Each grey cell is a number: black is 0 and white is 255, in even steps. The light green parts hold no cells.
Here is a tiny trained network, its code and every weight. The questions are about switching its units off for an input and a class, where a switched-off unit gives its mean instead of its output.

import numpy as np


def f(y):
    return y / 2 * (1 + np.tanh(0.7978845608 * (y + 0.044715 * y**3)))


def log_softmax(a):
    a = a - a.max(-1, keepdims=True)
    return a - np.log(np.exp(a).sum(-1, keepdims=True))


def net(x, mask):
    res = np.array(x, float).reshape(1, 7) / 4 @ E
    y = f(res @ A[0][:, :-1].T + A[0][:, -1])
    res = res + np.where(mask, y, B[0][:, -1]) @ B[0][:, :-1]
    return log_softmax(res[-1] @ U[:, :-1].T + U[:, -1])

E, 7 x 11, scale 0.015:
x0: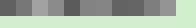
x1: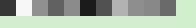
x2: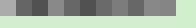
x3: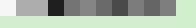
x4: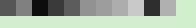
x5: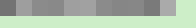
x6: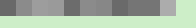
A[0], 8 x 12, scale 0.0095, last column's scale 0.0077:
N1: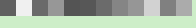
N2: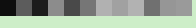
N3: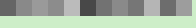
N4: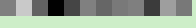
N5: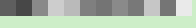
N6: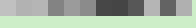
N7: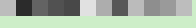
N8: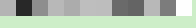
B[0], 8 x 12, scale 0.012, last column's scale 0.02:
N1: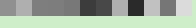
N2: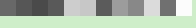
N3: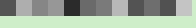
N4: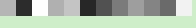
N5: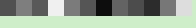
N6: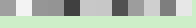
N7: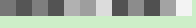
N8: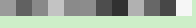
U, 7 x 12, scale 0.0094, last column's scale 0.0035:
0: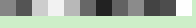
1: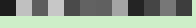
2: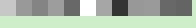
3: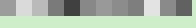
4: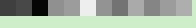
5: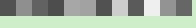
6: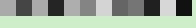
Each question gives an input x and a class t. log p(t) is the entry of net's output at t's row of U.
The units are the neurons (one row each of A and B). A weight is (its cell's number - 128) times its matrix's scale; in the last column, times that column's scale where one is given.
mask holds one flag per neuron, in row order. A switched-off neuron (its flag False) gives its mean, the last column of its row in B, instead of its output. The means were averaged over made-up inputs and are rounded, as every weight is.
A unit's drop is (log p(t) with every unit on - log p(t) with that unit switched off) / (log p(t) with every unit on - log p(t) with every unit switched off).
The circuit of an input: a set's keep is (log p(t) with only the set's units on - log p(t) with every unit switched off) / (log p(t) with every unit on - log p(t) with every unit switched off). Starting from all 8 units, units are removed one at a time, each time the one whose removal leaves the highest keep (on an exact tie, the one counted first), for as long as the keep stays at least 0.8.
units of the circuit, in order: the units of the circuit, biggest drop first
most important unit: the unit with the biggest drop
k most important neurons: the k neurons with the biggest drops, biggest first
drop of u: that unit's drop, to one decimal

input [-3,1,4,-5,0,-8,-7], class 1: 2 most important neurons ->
[N4 N5]
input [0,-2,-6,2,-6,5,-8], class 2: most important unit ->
N6
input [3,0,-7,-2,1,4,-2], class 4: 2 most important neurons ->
[N4 N1]
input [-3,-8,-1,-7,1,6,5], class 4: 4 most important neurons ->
[N4 N2 N7 N1]
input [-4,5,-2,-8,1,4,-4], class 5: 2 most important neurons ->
[N2 N8]
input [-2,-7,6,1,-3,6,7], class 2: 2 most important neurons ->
[N4 N7]
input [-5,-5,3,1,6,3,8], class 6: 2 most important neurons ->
[N7 N5]
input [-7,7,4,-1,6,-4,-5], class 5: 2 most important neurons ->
[N2 N8]
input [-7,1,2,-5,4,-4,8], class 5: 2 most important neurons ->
[N7 N8]
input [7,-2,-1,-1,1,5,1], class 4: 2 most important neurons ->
[N4 N6]
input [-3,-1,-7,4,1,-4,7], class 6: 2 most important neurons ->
[N5 N8]
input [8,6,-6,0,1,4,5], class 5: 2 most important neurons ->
[N8 N5]
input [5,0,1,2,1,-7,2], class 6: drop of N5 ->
0.4
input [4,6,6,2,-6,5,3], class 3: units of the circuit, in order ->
[N6]
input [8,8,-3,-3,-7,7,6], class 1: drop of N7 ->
0.0
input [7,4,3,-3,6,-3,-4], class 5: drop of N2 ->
0.1
